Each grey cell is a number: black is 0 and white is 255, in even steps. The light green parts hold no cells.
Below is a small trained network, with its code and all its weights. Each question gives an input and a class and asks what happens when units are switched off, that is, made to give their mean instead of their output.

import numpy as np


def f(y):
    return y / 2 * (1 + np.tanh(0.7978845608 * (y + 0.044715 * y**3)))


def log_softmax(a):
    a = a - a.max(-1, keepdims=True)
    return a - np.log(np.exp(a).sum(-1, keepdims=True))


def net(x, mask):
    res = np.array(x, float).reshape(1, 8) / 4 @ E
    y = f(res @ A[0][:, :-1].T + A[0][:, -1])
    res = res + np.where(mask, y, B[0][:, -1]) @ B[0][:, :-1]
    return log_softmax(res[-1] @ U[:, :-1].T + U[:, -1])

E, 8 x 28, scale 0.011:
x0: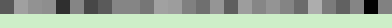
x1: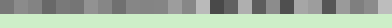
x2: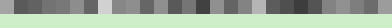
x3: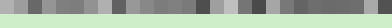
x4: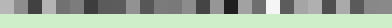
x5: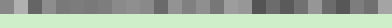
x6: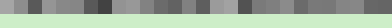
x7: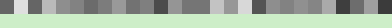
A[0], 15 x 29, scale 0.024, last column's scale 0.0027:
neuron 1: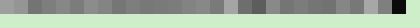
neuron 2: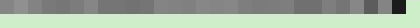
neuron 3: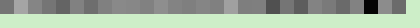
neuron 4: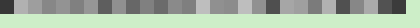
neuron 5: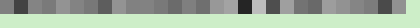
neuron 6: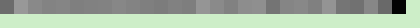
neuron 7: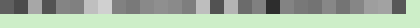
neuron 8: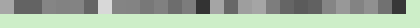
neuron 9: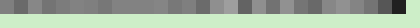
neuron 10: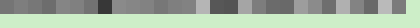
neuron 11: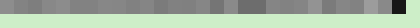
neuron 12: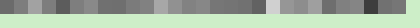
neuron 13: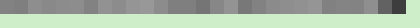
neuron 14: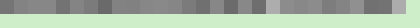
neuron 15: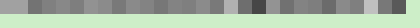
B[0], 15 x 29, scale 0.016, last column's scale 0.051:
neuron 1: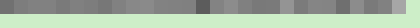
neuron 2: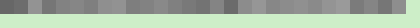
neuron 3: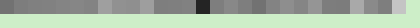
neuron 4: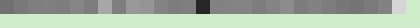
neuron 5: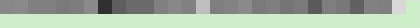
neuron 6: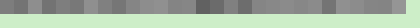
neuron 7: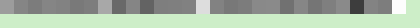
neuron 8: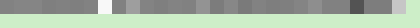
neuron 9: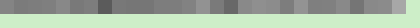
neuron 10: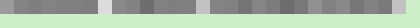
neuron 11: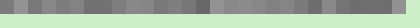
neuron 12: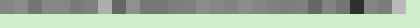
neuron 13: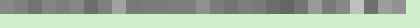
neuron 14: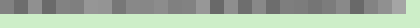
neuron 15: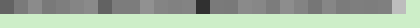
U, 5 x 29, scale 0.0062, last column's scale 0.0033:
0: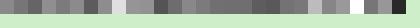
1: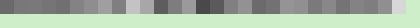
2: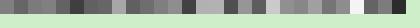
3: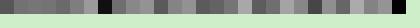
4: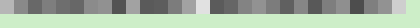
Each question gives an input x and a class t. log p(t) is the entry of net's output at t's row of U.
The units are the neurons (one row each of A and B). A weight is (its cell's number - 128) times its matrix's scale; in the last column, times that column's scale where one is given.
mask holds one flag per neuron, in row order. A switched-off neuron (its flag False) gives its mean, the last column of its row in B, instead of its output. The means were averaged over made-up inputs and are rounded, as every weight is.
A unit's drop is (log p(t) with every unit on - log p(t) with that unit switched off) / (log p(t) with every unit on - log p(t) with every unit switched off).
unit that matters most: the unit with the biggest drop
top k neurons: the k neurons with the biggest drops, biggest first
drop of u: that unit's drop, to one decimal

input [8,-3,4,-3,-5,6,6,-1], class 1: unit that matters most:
neuron 3
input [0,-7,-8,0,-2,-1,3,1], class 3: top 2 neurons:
neuron 7; neuron 5
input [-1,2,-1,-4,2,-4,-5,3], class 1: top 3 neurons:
neuron 7; neuron 5; neuron 4
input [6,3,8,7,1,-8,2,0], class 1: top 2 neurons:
neuron 7; neuron 5
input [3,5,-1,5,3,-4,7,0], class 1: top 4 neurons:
neuron 7; neuron 5; neuron 10; neuron 9
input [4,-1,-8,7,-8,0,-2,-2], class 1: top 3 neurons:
neuron 4; neuron 3; neuron 10
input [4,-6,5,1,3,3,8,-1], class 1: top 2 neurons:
neuron 7; neuron 3
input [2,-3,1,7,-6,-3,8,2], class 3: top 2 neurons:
neuron 7; neuron 5
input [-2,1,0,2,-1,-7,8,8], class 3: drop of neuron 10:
0.2
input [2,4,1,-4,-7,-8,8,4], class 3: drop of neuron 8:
0.3
